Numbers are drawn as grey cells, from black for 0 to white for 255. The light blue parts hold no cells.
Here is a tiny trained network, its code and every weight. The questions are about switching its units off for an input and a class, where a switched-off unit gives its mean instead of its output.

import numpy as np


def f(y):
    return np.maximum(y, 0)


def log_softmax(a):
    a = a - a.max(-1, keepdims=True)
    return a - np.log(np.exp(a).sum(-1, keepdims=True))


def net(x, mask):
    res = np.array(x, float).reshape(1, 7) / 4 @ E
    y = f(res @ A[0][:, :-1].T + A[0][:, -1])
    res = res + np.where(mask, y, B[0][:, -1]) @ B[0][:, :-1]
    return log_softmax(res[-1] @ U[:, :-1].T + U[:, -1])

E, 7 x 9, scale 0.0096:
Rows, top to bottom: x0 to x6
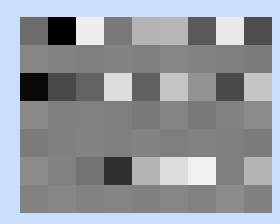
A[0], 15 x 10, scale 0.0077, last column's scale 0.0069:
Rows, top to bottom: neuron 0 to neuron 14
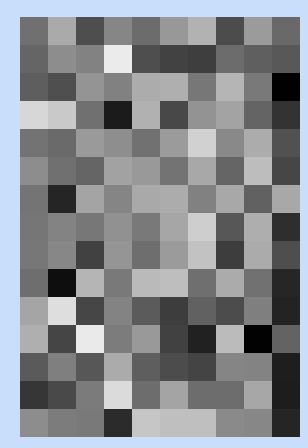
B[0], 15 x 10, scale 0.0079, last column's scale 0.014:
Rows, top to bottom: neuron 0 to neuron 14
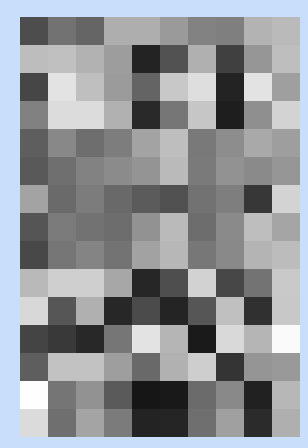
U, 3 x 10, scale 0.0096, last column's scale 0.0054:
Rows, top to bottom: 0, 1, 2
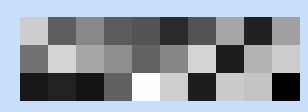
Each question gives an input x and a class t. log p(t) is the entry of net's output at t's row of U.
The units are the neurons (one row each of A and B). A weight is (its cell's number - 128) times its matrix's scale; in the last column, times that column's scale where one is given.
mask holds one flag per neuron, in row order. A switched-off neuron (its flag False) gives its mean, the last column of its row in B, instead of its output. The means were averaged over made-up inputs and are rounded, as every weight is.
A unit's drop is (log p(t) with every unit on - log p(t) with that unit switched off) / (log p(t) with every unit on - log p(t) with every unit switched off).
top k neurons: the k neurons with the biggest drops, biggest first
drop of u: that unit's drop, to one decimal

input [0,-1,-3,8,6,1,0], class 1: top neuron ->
(neuron 10)
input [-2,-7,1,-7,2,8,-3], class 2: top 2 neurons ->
(neuron 9; neuron 3)
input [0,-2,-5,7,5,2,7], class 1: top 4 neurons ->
(neuron 3; neuron 10; neuron 13; neuron 6)
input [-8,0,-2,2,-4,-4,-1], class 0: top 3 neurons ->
(neuron 10; neuron 2; neuron 9)
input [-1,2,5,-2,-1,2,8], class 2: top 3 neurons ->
(neuron 3; neuron 9; neuron 1)
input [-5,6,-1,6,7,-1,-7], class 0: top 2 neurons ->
(neuron 10; neuron 2)
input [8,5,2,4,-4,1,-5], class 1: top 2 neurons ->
(neuron 2; neuron 9)
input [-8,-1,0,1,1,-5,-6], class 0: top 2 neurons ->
(neuron 10; neuron 3)
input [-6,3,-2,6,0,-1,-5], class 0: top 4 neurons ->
(neuron 10; neuron 2; neuron 9; neuron 12)
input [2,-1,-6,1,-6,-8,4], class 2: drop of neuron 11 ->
1.0
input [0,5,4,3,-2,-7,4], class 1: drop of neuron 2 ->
-0.1
